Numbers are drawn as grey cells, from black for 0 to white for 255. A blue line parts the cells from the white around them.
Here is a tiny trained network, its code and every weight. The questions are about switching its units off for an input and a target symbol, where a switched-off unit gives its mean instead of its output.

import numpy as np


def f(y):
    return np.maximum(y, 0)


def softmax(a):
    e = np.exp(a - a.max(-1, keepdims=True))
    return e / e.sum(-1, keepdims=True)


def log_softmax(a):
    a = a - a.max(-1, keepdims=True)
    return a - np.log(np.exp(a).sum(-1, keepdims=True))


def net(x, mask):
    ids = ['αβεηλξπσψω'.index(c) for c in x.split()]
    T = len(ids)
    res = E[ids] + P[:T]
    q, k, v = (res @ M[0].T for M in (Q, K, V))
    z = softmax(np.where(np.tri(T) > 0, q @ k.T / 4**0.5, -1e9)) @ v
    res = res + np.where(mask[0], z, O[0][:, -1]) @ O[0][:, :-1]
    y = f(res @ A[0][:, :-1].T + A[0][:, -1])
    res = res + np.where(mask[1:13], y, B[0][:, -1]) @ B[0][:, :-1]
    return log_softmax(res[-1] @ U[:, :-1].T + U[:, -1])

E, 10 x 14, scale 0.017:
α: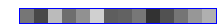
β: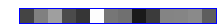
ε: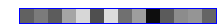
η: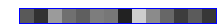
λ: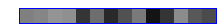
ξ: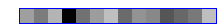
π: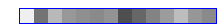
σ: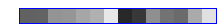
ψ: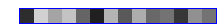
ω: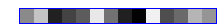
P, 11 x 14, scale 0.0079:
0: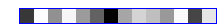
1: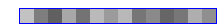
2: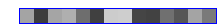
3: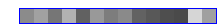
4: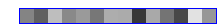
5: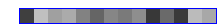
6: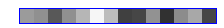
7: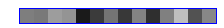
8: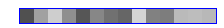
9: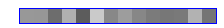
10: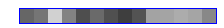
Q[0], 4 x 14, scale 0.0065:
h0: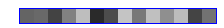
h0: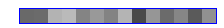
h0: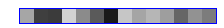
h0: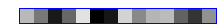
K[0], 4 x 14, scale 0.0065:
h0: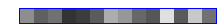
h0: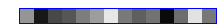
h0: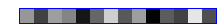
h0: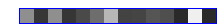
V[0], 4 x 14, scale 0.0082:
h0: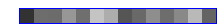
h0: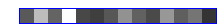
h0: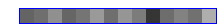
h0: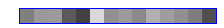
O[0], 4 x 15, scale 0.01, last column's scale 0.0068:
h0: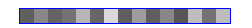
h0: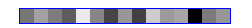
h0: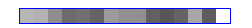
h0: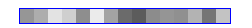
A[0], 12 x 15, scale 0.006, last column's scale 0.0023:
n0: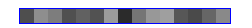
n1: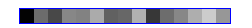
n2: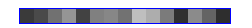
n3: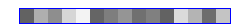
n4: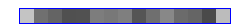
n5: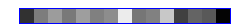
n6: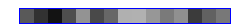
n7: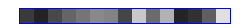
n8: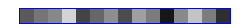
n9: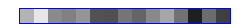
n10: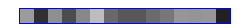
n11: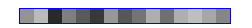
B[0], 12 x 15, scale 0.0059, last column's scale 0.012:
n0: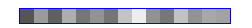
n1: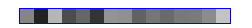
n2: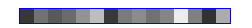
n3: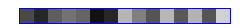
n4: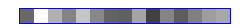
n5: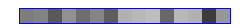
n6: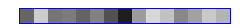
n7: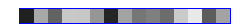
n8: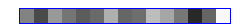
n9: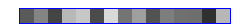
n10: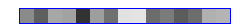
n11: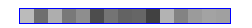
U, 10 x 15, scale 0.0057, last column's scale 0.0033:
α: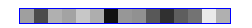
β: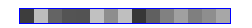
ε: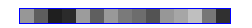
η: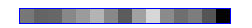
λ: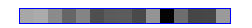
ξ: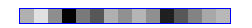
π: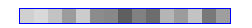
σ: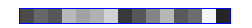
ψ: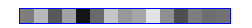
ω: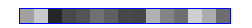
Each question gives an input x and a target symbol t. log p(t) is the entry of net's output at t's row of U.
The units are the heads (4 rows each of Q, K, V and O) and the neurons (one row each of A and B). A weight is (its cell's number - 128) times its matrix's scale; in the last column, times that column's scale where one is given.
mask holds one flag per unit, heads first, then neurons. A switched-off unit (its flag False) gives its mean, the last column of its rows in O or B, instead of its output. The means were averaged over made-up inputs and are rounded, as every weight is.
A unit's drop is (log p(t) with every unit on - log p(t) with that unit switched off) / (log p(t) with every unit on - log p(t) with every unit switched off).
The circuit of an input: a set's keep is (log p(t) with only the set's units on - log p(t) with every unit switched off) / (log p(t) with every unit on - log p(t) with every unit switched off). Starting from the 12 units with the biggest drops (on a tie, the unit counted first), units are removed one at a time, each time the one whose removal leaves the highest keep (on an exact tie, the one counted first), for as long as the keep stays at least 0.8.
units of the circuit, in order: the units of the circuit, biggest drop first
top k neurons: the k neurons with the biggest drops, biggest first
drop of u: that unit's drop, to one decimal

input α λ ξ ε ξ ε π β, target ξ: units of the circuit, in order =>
(h0, n4, n3)
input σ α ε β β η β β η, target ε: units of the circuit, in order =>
(h0, n2)
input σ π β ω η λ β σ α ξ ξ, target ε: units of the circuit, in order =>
(h0, n7)
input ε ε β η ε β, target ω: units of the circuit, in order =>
(n6, h0)
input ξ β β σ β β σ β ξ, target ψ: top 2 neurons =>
(n8, n4)
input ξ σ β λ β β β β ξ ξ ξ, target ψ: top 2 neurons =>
(n8, n10)
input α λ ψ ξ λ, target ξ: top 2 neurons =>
(n4, n3)
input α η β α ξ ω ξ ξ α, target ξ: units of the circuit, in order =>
(h0, n3)
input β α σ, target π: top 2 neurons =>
(n8, n1)
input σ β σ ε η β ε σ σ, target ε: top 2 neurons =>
(n1, n2)
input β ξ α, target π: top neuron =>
(n1)
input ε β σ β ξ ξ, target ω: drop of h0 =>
1.1
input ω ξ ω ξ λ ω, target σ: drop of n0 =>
0.0
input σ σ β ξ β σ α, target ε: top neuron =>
(n1)
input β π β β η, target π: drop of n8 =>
0.1
